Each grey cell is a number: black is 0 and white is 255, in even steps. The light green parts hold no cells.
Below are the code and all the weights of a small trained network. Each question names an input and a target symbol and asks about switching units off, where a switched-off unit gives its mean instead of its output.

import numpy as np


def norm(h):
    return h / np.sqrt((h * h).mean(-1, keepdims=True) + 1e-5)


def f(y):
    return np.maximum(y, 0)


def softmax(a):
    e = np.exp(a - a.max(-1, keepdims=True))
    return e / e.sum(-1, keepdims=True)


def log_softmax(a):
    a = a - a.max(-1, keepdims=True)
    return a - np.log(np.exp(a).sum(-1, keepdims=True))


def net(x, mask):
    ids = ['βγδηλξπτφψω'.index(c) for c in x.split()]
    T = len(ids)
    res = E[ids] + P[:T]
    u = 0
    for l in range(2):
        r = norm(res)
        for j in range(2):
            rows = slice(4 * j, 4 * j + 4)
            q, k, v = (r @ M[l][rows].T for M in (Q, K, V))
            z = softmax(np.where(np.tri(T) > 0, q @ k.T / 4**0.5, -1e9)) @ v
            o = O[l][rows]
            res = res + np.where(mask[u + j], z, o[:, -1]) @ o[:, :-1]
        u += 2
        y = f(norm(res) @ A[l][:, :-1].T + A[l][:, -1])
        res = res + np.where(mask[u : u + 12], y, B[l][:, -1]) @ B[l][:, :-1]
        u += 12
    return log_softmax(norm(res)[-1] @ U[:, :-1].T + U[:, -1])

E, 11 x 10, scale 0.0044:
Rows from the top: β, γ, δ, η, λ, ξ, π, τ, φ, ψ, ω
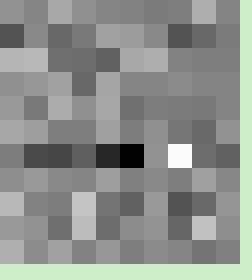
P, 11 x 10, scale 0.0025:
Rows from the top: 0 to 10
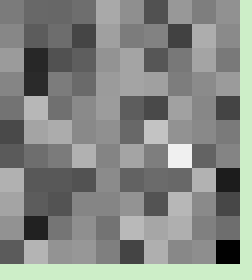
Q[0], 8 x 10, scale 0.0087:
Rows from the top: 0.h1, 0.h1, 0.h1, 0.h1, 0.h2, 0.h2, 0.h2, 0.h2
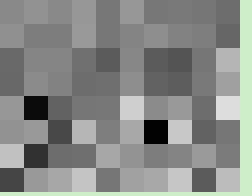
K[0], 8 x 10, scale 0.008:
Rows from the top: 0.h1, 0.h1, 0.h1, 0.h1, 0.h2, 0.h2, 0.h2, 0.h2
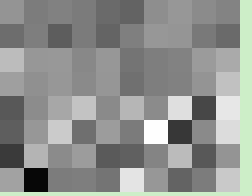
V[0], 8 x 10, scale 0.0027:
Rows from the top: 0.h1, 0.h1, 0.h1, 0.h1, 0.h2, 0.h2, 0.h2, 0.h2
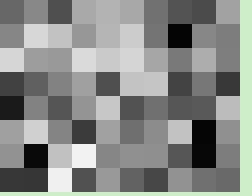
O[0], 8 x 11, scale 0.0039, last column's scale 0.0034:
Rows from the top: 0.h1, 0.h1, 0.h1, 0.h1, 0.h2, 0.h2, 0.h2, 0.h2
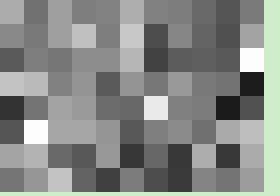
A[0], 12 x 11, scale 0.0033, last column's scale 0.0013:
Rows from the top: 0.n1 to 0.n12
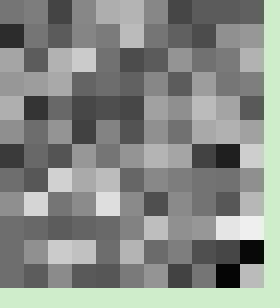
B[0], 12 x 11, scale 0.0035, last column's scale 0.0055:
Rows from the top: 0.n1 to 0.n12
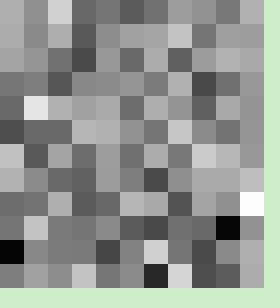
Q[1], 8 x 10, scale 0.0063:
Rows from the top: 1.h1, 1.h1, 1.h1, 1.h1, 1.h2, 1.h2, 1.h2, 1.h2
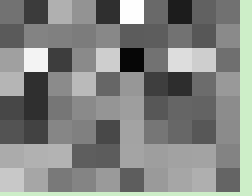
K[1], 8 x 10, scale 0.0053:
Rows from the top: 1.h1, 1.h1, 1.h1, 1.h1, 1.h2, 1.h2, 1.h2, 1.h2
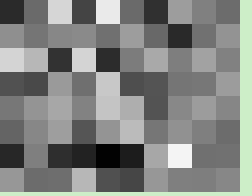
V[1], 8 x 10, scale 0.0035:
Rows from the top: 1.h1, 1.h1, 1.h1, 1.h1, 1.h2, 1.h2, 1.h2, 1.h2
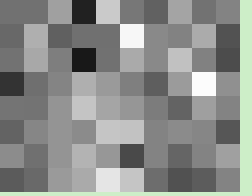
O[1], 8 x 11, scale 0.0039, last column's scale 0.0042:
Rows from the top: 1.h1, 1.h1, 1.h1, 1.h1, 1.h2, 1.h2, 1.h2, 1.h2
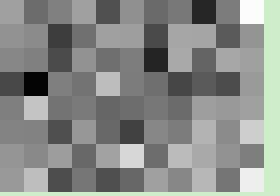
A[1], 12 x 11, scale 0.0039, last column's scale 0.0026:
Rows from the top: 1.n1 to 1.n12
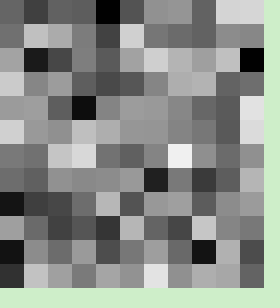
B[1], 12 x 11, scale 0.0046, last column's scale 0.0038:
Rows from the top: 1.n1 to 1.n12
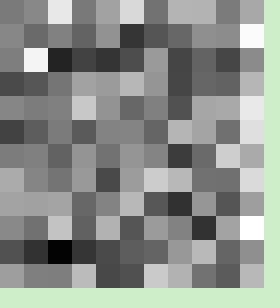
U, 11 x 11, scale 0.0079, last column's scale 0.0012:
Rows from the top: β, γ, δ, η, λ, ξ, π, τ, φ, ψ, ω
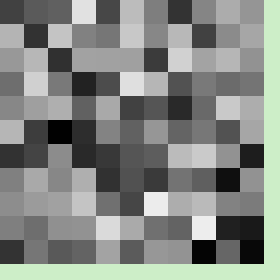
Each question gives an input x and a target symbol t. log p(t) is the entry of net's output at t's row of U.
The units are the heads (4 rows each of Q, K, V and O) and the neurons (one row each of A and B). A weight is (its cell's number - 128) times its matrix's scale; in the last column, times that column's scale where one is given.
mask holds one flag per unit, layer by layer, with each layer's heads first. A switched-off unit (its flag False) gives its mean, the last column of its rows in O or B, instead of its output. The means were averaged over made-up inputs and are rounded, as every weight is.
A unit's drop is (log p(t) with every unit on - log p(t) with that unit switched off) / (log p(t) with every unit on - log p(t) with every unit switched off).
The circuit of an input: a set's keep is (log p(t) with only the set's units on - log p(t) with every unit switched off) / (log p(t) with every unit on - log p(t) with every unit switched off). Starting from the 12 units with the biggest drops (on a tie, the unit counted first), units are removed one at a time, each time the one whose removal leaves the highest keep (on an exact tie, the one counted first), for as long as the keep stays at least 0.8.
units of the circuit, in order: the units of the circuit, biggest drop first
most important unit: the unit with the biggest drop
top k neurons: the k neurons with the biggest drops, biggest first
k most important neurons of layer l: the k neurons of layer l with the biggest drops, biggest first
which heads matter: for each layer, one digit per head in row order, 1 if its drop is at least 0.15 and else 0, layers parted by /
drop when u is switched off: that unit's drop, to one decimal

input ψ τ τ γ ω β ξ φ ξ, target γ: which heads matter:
01 / 00
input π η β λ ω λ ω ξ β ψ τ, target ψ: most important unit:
0.h1
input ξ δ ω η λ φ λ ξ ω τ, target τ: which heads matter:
01 / 00
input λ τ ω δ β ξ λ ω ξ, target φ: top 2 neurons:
[0.n9, 1.n12]
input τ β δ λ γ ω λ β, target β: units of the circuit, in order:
[0.h2, 1.n7, 0.n12]
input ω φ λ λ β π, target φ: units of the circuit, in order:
[1.h1, 1.n12]
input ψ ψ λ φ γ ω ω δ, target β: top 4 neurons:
[1.n7, 0.n7, 0.n12, 1.n4]
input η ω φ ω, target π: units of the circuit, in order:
[0.h2, 1.n11]
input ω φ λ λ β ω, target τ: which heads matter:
01 / 00
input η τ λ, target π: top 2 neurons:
[0.n11, 1.n11]
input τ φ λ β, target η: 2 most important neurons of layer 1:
[1.n3, 1.n1]
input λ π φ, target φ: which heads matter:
10 / 10
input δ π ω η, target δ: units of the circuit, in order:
[0.h1, 1.h1, 0.n6]
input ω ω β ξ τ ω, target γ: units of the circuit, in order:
[0.h2]
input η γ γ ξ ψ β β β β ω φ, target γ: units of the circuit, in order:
[0.h2, 1.n1]
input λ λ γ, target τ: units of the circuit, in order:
[0.h2, 0.n12]
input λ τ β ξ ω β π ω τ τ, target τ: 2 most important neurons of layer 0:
[0.n10, 0.n6]
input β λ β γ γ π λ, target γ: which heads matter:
00 / 01
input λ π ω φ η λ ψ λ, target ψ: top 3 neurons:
[1.n9, 1.n10, 0.n6]
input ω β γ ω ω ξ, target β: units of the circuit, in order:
[0.h2, 1.n7, 0.n12, 1.n10]
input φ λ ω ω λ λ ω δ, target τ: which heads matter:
00 / 00
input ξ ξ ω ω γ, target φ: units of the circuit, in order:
[0.h2, 0.n7, 1.n12]
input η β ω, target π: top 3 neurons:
[0.n11, 1.n11, 1.n1]
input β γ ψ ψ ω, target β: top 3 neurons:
[1.n7, 0.n7, 0.n11]
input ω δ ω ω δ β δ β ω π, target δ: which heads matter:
00 / 10
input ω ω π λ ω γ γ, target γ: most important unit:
1.h2
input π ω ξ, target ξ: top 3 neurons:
[1.n11, 0.n10, 0.n1]
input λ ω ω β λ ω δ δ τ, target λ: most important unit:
0.n9
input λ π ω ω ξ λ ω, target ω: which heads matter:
10 / 11
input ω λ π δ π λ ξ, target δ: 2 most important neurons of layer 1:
[1.n10, 1.n9]
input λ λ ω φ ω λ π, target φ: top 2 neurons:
[0.n5, 0.n9]
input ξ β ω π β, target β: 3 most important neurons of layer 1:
[1.n7, 1.n10, 1.n9]
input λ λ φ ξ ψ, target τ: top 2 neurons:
[0.n12, 1.n5]
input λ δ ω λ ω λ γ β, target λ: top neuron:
[1.n10]
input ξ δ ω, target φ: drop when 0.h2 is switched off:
1.0
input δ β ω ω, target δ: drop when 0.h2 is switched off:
1.0
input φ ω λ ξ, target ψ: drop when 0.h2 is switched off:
0.7
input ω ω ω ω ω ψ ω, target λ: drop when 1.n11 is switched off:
0.0
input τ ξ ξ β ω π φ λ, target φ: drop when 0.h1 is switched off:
1.2
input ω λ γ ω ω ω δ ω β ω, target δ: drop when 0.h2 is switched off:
0.9
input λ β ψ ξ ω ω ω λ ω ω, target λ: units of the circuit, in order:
[0.h2]
